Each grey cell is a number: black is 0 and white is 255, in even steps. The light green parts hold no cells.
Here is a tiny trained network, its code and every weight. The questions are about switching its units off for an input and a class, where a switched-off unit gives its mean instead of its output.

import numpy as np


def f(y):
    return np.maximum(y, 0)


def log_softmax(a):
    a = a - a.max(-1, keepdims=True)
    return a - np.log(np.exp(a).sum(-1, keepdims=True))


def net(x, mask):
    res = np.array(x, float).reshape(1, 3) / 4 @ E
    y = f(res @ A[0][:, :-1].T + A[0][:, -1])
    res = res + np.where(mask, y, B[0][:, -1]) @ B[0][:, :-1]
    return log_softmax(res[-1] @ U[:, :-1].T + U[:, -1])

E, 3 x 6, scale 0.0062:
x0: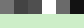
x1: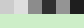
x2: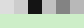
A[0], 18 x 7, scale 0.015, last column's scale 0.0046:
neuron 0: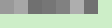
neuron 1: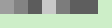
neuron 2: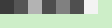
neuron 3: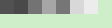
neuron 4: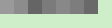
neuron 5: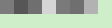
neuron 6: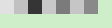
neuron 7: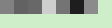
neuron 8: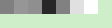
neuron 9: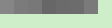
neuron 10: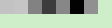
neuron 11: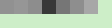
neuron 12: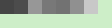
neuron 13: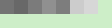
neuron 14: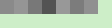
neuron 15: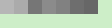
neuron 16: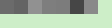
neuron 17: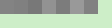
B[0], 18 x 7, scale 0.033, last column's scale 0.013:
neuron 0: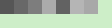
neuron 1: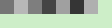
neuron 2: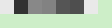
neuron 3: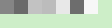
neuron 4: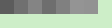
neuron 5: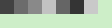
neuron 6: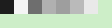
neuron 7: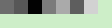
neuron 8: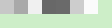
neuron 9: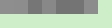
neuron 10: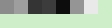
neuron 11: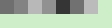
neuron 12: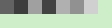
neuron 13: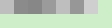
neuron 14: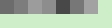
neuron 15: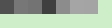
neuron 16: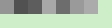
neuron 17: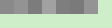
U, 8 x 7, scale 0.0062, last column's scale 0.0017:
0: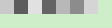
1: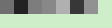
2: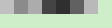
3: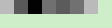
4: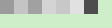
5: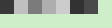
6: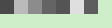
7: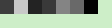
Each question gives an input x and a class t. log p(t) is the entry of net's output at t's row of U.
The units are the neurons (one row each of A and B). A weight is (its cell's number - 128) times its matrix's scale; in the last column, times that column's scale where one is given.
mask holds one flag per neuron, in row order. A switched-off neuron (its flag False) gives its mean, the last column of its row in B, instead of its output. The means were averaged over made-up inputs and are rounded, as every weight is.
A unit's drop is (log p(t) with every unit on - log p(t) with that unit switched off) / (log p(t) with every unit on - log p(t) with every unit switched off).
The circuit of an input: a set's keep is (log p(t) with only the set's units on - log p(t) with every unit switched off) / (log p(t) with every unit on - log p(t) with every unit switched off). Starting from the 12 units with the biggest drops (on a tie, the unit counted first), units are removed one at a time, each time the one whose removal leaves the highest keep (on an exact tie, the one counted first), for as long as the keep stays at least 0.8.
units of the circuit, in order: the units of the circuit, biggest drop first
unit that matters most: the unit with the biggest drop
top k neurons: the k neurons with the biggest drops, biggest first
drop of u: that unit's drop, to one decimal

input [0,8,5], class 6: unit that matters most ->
neuron 7
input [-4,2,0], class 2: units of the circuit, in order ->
(neuron 6; neuron 3)
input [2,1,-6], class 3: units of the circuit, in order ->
(neuron 3; neuron 8)
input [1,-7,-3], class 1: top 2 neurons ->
(neuron 8; neuron 5)
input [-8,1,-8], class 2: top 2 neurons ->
(neuron 3; neuron 11)
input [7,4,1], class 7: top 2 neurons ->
(neuron 2; neuron 1)
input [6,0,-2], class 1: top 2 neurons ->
(neuron 10; neuron 5)
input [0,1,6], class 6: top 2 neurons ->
(neuron 3; neuron 7)
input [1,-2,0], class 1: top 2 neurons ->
(neuron 8; neuron 6)
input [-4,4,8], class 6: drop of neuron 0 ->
0.0
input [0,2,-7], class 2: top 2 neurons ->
(neuron 7; neuron 3)
